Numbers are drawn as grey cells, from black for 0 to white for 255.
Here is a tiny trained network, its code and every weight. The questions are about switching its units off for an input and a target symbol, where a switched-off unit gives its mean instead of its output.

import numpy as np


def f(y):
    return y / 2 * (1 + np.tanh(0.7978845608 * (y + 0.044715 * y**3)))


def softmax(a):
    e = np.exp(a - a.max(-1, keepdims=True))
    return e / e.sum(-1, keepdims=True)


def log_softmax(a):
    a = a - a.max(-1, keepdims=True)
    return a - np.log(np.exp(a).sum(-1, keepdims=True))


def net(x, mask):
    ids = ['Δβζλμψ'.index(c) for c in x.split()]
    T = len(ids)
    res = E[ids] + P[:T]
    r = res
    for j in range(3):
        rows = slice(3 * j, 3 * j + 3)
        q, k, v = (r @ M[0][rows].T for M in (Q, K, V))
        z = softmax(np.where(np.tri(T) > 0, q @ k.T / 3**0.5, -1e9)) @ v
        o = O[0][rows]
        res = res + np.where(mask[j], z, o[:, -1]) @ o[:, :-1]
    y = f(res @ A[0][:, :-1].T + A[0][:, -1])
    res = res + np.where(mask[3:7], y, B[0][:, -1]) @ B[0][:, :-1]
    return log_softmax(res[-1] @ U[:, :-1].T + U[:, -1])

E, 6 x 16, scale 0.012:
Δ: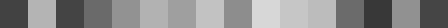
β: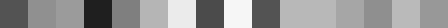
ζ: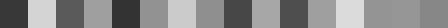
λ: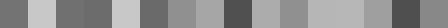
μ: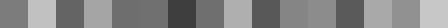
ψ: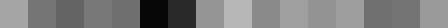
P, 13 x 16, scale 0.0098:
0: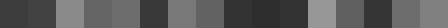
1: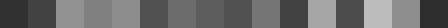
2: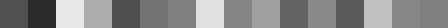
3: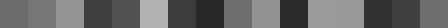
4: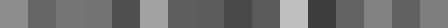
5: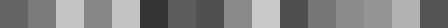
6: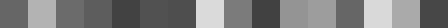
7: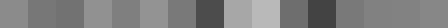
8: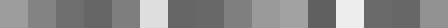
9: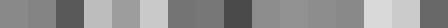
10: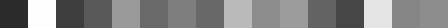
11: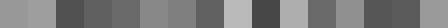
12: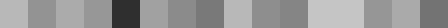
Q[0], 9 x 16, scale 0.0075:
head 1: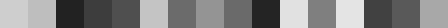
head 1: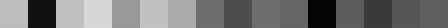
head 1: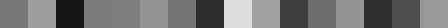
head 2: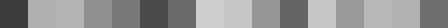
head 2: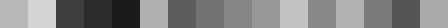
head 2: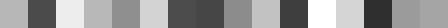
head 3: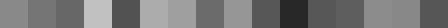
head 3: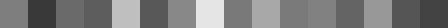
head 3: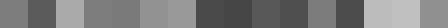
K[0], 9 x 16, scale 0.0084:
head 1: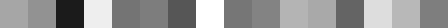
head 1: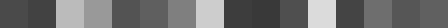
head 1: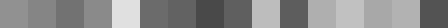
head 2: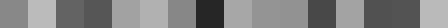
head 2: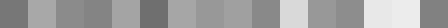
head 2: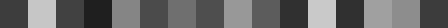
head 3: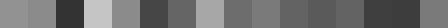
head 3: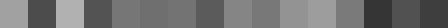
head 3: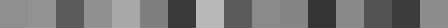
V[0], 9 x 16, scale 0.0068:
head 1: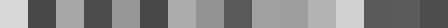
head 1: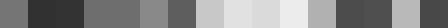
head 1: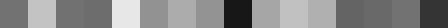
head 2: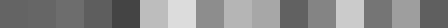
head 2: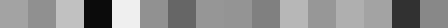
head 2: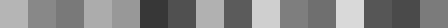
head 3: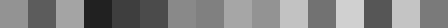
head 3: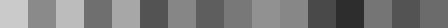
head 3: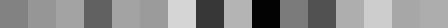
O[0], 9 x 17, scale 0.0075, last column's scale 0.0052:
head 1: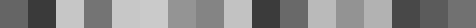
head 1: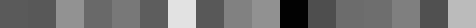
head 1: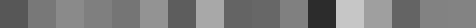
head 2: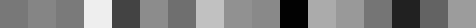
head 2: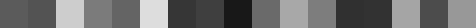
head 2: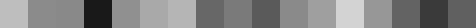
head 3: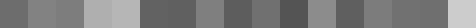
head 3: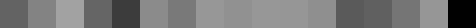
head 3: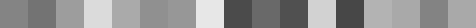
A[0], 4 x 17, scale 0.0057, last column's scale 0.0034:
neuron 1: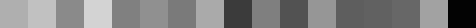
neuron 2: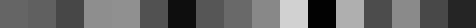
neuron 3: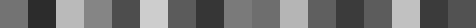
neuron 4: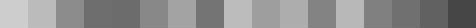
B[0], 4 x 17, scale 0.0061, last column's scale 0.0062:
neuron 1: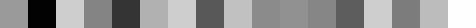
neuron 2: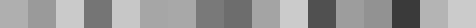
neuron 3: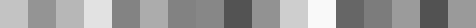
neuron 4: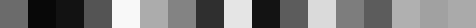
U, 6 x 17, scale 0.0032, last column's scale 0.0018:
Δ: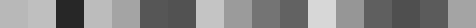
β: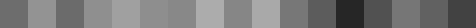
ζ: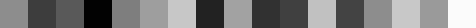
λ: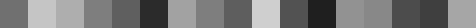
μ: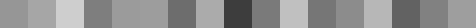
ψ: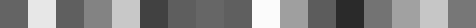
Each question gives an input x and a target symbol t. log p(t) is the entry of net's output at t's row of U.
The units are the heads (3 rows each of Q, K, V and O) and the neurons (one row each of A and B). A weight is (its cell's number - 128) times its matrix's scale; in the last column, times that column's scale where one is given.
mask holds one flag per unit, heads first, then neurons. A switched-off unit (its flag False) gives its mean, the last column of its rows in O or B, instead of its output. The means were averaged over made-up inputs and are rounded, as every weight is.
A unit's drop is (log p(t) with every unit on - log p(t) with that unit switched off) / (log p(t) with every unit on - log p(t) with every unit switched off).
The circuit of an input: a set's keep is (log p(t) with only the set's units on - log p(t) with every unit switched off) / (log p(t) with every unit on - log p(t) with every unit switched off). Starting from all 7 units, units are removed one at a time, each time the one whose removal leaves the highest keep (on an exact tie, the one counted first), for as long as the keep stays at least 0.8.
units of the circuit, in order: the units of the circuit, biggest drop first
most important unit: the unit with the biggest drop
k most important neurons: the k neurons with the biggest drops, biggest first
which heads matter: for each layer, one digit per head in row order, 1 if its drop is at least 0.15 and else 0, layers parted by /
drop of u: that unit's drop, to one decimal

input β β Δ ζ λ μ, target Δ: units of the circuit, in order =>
[head 2]
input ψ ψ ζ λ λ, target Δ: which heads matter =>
010
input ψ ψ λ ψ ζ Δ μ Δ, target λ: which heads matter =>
100
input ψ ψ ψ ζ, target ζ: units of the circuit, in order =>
[head 2; head 3; neuron 4]
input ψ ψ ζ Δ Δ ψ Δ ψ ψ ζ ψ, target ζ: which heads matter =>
111
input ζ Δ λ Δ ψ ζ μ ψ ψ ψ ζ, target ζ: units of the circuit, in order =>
[head 2; head 1]
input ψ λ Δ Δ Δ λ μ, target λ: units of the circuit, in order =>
[head 1; head 3; neuron 4]
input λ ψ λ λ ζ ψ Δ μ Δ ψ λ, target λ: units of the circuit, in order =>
[head 1; head 2; head 3]
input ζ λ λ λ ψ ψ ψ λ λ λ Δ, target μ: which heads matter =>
110
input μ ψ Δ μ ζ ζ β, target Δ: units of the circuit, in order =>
[head 2; neuron 1]
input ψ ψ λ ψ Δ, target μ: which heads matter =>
011
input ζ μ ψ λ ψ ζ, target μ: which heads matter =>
110
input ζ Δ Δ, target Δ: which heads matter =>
110
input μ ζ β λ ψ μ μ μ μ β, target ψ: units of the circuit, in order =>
[head 1; head 2]
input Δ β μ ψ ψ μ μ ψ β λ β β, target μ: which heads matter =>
100
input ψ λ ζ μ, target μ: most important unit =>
head 1
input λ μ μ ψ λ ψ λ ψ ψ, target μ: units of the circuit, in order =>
[head 2; neuron 2; head 1]
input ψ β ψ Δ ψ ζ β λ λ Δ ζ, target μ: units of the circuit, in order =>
[head 2; head 1]
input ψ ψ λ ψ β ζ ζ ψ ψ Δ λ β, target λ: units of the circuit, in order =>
[head 1; neuron 4]
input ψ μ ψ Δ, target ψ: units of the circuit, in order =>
[head 2; head 1]
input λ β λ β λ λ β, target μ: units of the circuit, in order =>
[head 2; neuron 3; neuron 4]
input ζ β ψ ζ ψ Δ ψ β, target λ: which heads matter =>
110
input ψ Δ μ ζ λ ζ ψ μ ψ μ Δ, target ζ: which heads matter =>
011
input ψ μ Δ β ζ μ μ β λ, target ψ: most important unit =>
head 1
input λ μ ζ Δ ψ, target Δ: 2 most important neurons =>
[neuron 1; neuron 4]
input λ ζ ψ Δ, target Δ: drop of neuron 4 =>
0.1
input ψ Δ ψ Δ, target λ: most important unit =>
head 1
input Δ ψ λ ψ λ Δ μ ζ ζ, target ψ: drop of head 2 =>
0.4
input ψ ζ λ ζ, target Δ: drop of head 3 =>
0.1
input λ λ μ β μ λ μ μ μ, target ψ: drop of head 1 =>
0.5
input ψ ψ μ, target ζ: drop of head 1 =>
0.4
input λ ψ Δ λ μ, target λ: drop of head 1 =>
0.3
